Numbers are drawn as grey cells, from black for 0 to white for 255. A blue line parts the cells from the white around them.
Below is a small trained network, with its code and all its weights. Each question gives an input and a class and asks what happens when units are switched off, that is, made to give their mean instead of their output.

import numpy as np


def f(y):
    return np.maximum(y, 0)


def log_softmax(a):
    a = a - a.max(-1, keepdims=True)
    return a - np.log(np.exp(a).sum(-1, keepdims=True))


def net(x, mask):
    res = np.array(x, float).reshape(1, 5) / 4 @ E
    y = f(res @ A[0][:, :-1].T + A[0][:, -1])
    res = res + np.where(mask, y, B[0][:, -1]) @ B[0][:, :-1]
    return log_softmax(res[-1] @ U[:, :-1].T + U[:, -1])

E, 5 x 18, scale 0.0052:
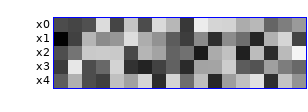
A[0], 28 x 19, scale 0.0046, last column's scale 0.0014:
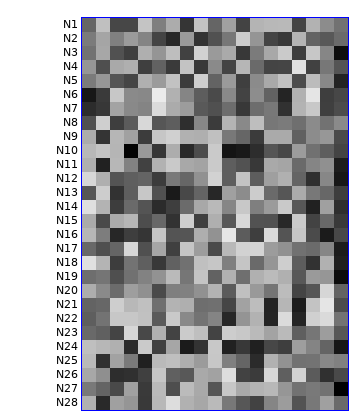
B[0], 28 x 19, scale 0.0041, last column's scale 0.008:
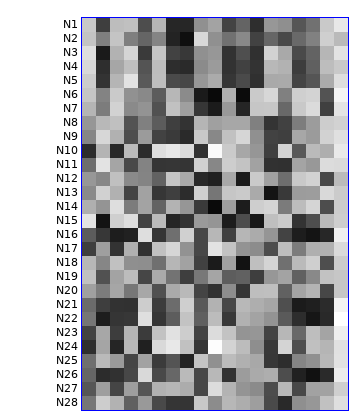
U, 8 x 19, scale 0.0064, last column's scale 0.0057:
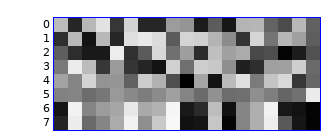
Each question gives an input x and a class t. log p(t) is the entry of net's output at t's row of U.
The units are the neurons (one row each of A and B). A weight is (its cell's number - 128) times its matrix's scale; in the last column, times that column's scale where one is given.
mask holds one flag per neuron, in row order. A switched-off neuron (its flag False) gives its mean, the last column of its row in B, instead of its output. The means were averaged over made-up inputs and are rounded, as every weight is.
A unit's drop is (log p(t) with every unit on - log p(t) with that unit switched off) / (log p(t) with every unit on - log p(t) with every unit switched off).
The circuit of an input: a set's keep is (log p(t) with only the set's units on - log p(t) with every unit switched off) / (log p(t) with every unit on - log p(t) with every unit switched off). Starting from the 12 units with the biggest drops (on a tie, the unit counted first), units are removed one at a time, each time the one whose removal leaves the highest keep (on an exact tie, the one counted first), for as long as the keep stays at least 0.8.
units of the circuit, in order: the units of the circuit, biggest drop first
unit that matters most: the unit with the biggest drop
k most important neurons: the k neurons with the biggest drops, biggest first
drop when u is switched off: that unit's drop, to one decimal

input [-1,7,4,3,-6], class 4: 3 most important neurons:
(N6, N7, N1)
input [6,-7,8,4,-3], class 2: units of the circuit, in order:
(N21)
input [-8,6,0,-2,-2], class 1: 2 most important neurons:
(N24, N10)
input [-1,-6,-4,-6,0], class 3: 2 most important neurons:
(N25, N11)
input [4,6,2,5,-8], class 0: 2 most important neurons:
(N15, N4)
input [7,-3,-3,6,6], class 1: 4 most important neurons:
(N23, N27, N17, N15)
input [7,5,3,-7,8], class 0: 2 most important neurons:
(N3, N5)
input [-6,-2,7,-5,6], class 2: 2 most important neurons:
(N22, N21)
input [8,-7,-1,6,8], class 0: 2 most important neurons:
(N1, N3)
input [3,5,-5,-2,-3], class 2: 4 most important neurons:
(N16, N26, N14, N18)
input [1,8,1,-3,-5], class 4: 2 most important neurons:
(N6, N7)
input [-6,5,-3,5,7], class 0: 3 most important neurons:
(N1, N3, N5)
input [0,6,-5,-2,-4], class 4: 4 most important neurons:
(N6, N7, N22, N21)
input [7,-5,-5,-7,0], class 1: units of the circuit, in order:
(N23)
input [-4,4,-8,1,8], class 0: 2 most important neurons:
(N3, N1)
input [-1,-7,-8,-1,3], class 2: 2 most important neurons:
(N16, N26)
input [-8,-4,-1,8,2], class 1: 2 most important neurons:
(N10, N24)
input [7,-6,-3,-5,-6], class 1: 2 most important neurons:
(N23, N17)
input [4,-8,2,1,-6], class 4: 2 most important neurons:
(N14, N18)
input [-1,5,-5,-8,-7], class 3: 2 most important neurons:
(N25, N11)
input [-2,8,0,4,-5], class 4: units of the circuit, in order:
(N6)
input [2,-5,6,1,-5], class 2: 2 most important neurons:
(N21, N22)
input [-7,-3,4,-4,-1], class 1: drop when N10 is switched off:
0.1
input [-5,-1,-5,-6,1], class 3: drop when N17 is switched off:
0.2
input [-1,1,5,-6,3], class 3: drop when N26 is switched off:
0.4
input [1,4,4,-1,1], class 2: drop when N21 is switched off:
0.5
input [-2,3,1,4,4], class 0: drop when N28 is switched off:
0.3
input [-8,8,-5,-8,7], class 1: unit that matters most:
N10
